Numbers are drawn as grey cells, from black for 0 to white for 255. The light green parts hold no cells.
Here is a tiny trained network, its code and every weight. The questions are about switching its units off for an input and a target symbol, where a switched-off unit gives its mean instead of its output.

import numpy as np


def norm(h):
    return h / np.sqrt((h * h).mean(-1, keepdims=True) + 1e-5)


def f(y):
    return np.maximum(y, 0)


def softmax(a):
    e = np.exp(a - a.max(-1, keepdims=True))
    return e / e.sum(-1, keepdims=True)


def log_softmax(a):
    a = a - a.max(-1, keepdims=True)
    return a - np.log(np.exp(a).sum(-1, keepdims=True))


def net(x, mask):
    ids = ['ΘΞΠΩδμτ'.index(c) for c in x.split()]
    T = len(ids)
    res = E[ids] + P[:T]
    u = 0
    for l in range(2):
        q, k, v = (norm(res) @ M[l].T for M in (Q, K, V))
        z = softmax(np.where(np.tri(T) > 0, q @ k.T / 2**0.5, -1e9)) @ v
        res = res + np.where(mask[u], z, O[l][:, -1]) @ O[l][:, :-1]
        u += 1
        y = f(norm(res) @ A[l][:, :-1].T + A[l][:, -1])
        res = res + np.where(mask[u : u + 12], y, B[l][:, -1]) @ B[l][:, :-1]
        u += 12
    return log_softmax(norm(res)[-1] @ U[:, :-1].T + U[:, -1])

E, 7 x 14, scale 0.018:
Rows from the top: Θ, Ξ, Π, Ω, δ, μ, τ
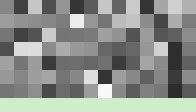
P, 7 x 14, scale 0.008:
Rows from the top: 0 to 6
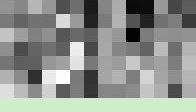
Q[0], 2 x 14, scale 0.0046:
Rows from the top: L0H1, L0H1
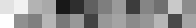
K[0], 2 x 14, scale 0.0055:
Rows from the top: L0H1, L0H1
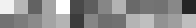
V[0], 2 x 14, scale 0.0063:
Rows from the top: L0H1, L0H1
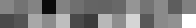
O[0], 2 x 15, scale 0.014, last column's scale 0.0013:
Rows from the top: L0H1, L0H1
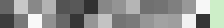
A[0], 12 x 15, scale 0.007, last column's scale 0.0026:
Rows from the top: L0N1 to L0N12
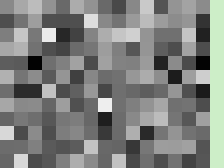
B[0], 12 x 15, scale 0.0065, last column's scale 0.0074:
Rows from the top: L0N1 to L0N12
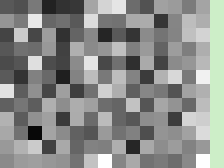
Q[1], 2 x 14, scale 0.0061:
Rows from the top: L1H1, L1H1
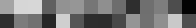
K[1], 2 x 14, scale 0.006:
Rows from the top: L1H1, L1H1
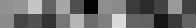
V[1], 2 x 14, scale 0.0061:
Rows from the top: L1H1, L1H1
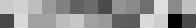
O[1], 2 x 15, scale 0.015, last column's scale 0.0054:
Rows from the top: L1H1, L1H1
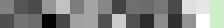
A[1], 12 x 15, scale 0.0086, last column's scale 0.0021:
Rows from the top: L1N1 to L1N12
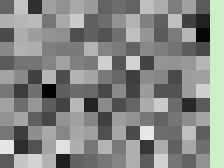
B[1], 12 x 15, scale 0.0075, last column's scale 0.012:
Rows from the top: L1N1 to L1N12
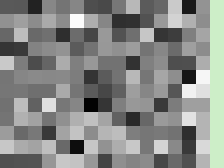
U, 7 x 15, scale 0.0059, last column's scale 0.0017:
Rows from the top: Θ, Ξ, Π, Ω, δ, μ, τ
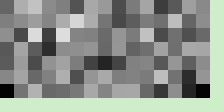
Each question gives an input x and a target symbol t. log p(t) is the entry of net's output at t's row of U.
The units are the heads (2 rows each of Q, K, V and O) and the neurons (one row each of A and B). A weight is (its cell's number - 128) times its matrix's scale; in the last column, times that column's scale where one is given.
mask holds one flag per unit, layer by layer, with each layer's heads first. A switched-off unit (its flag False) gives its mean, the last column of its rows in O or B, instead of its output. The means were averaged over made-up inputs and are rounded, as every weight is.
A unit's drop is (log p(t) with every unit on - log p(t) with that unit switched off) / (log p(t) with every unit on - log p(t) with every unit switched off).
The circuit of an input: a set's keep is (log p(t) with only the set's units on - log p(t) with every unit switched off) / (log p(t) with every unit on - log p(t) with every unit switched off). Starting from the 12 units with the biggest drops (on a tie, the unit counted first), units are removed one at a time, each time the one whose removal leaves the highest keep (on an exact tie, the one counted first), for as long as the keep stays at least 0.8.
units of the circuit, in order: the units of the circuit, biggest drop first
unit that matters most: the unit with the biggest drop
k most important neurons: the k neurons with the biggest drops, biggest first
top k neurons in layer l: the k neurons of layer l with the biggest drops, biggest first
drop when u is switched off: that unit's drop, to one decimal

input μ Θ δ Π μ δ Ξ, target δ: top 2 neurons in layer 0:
(L0N3 L0N6)
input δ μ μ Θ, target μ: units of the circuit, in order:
(L1H1 L1N11)
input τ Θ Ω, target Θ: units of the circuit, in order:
(L0H1 L1H1)
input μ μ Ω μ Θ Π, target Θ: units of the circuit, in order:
(L0H1)
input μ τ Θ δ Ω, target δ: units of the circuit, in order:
(L1H1 L1N1 L0N12)
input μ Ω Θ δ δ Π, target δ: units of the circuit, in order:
(L0N3 L1N1 L1H1)
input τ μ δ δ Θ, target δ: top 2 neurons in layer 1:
(L1N12 L1N5)
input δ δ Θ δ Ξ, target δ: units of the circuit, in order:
(L0H1 L0N3 L1H1 L1N1)
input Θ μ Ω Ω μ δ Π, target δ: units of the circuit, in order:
(L0N3 L1N6)
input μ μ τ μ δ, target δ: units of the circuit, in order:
(L0H1 L1H1 L1N8)
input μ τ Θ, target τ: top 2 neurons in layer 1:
(L1N12 L1N7)
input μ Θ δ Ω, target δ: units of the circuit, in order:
(L1H1 L1N1)
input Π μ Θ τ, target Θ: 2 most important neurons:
(L0N2 L1N6)
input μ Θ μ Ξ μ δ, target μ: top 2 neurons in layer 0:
(L0N5 L0N3)
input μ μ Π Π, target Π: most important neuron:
(L0N5)
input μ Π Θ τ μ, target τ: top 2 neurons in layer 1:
(L1N10 L1N7)
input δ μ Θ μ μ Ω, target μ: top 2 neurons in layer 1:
(L1N7 L1N1)
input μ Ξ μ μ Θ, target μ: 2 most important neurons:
(L1N5 L1N11)
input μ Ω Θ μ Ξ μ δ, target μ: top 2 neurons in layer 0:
(L0N6 L0N5)
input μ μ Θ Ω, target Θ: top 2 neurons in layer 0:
(L0N10 L0N2)
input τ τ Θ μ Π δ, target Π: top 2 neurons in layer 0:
(L0N10 L0N12)
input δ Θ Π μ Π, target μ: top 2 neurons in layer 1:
(L1N11 L1N12)
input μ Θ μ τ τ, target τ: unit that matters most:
L0N8
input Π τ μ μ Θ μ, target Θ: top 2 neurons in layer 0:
(L0N2 L0N3)
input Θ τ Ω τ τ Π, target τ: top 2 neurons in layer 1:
(L1N10 L1N7)
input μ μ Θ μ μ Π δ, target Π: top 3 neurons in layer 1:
(L1N10 L1N11 L1N9)
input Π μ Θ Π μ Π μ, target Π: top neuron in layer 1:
(L1N10)
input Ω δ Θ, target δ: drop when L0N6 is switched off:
0.2
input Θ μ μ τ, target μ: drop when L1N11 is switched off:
0.1
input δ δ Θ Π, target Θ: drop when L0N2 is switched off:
0.2
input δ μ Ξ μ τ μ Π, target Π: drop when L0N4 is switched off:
0.0
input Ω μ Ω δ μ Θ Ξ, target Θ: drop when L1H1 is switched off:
0.2
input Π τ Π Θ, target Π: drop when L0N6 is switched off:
0.1
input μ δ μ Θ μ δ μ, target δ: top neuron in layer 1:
(L1N1)
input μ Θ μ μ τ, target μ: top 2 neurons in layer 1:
(L1N11 L1N5)
